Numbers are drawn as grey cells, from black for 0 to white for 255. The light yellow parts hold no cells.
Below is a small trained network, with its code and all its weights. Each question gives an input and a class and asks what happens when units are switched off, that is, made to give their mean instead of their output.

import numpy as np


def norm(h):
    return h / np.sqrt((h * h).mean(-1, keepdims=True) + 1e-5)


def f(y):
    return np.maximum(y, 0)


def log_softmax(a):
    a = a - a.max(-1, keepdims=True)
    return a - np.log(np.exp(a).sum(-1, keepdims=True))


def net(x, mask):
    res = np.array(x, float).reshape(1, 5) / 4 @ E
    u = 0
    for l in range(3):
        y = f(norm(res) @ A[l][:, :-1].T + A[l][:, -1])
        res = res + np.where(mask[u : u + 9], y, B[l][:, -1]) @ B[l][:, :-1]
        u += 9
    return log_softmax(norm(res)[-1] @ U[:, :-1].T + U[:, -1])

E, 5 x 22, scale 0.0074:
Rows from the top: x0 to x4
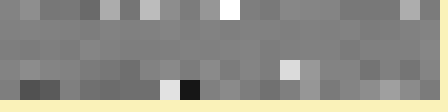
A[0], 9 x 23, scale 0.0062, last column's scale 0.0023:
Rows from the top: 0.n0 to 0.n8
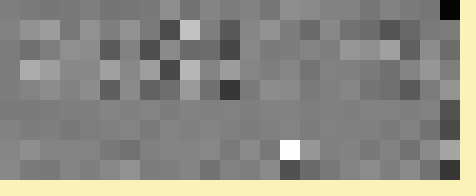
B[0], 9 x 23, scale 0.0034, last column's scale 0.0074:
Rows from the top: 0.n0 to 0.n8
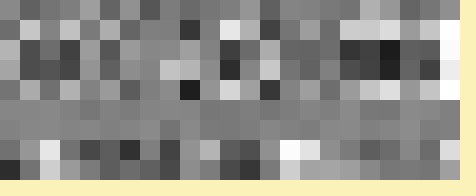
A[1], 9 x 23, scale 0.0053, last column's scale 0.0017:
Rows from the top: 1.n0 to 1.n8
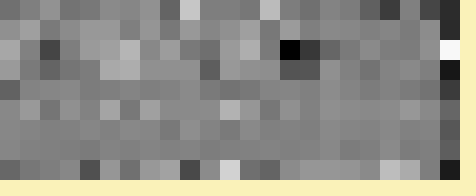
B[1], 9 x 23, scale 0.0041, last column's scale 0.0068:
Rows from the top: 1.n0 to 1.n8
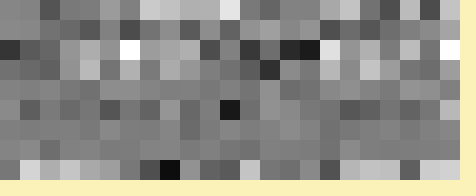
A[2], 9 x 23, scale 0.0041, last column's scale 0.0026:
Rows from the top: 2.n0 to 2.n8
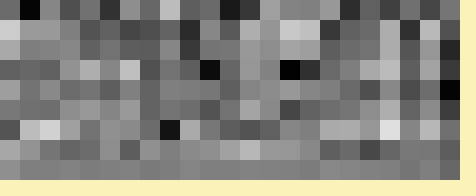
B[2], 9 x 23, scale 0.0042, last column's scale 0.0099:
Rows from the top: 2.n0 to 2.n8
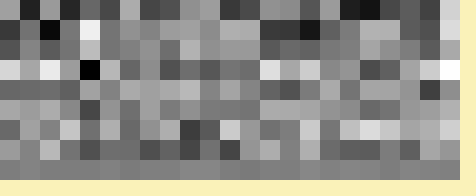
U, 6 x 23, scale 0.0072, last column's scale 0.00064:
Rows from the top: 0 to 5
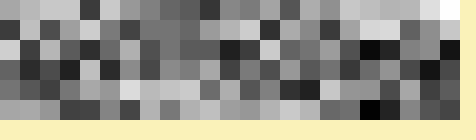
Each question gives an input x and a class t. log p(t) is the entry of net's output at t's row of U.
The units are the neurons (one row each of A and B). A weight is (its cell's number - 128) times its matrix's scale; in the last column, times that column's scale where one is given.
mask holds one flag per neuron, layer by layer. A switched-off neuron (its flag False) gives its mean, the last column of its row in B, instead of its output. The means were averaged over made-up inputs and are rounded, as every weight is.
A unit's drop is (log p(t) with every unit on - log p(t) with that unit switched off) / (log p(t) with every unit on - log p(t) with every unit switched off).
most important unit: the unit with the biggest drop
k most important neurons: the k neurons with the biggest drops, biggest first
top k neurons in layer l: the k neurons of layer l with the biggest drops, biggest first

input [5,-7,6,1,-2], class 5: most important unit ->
1.n2
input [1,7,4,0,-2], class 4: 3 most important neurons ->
[0.n3, 0.n7, 0.n4]
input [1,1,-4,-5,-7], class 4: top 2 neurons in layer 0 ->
[0.n3, 0.n4]
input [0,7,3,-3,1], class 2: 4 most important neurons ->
[0.n4, 0.n1, 1.n8, 0.n8]
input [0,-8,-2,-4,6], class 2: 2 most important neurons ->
[0.n1, 0.n4]
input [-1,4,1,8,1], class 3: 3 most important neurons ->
[0.n1, 1.n8, 2.n3]
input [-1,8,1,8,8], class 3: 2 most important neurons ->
[0.n1, 0.n4]
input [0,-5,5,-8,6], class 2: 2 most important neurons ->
[0.n1, 0.n4]
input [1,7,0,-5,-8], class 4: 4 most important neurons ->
[0.n3, 1.n0, 1.n8, 0.n4]
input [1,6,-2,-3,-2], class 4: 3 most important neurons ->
[0.n3, 0.n4, 0.n7]
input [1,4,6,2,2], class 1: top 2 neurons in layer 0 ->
[0.n2, 0.n3]
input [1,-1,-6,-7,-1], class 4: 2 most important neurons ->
[0.n4, 1.n0]
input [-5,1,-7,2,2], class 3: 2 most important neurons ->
[0.n2, 1.n2]
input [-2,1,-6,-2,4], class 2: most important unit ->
0.n7
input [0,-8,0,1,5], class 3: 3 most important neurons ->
[0.n1, 0.n4, 1.n2]
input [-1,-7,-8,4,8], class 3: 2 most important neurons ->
[0.n1, 0.n4]
